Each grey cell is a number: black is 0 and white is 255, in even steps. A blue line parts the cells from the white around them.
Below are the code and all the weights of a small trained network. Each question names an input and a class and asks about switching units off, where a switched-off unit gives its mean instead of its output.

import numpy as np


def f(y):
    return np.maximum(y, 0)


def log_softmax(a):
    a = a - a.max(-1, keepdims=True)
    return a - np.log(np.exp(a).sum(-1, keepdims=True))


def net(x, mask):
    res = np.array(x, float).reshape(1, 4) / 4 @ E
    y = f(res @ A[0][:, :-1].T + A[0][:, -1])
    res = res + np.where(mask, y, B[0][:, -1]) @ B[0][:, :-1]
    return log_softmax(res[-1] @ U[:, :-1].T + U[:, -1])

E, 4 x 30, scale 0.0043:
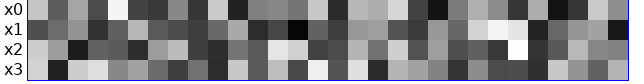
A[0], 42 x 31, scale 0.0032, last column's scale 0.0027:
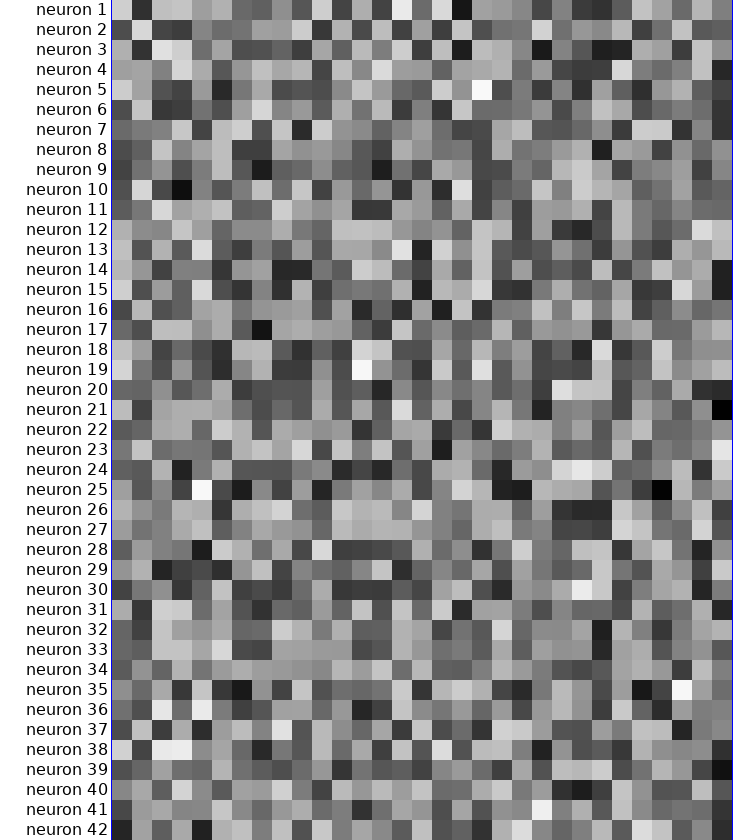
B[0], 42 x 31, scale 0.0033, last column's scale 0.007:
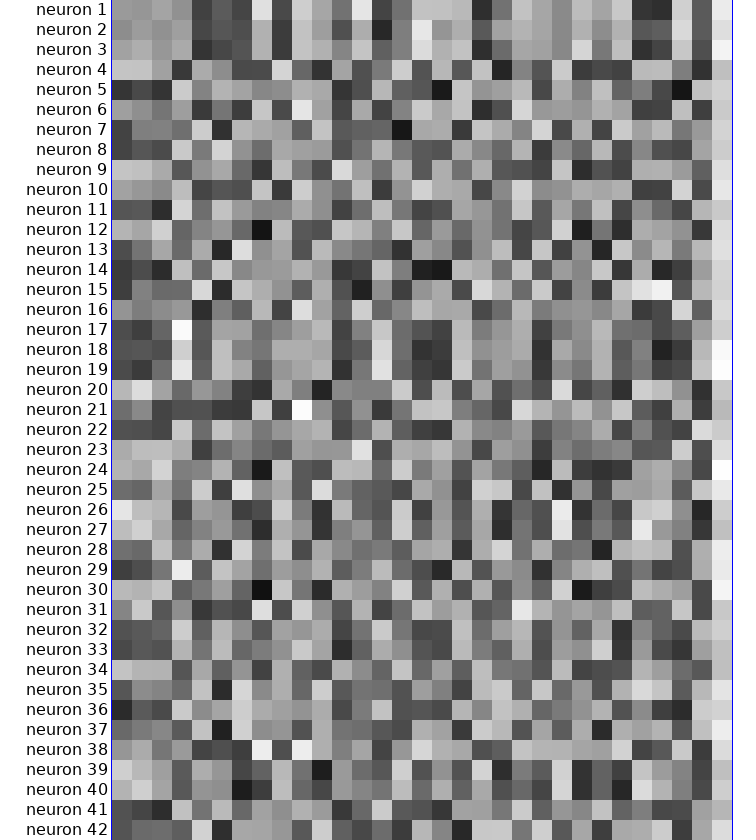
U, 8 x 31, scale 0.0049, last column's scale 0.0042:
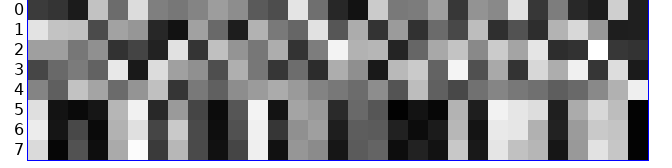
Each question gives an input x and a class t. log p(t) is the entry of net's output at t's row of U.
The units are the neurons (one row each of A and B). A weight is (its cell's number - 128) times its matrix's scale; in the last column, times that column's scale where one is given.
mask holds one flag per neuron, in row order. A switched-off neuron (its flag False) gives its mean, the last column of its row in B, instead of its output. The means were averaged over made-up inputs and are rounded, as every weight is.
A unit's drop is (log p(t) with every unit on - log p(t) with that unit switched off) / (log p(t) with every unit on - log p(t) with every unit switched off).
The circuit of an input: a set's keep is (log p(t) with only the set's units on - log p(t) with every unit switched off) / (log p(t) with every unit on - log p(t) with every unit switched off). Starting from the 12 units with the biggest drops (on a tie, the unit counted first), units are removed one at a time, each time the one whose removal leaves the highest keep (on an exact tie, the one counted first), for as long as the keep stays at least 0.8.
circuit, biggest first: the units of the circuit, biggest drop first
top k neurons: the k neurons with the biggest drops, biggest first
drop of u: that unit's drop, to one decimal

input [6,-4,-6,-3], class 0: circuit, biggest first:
[neuron 36]
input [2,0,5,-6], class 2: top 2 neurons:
[neuron 10; neuron 6]
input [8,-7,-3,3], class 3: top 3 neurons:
[neuron 13; neuron 15; neuron 25]
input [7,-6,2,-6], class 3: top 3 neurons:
[neuron 25; neuron 15; neuron 35]
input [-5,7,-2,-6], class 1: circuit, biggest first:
[neuron 30; neuron 24]
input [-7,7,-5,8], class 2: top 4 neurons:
[neuron 1; neuron 38; neuron 3; neuron 31]
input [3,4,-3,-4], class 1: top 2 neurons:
[neuron 24; neuron 30]
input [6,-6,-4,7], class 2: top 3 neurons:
[neuron 1; neuron 3; neuron 38]
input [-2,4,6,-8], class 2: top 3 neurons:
[neuron 10; neuron 6; neuron 2]
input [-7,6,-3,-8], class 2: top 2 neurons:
[neuron 10; neuron 16]
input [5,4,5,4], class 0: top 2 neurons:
[neuron 19; neuron 5]
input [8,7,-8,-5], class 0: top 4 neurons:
[neuron 36; neuron 11; neuron 8; neuron 41]
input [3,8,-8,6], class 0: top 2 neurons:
[neuron 36; neuron 17]
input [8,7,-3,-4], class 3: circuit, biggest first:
[neuron 35]
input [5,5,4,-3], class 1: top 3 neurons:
[neuron 24; neuron 30; neuron 20]
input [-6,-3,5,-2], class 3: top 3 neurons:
[neuron 37; neuron 42; neuron 7]
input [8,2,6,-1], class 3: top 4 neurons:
[neuron 15; neuron 25; neuron 35; neuron 13]
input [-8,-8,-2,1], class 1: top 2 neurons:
[neuron 40; neuron 26]
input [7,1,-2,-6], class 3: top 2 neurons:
[neuron 25; neuron 35]
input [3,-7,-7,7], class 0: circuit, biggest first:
[neuron 33]
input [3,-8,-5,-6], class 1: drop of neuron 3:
0.0
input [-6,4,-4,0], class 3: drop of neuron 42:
0.1
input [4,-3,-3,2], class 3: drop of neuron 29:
0.2
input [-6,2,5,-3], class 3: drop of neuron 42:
0.3
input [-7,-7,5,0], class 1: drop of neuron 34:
0.2
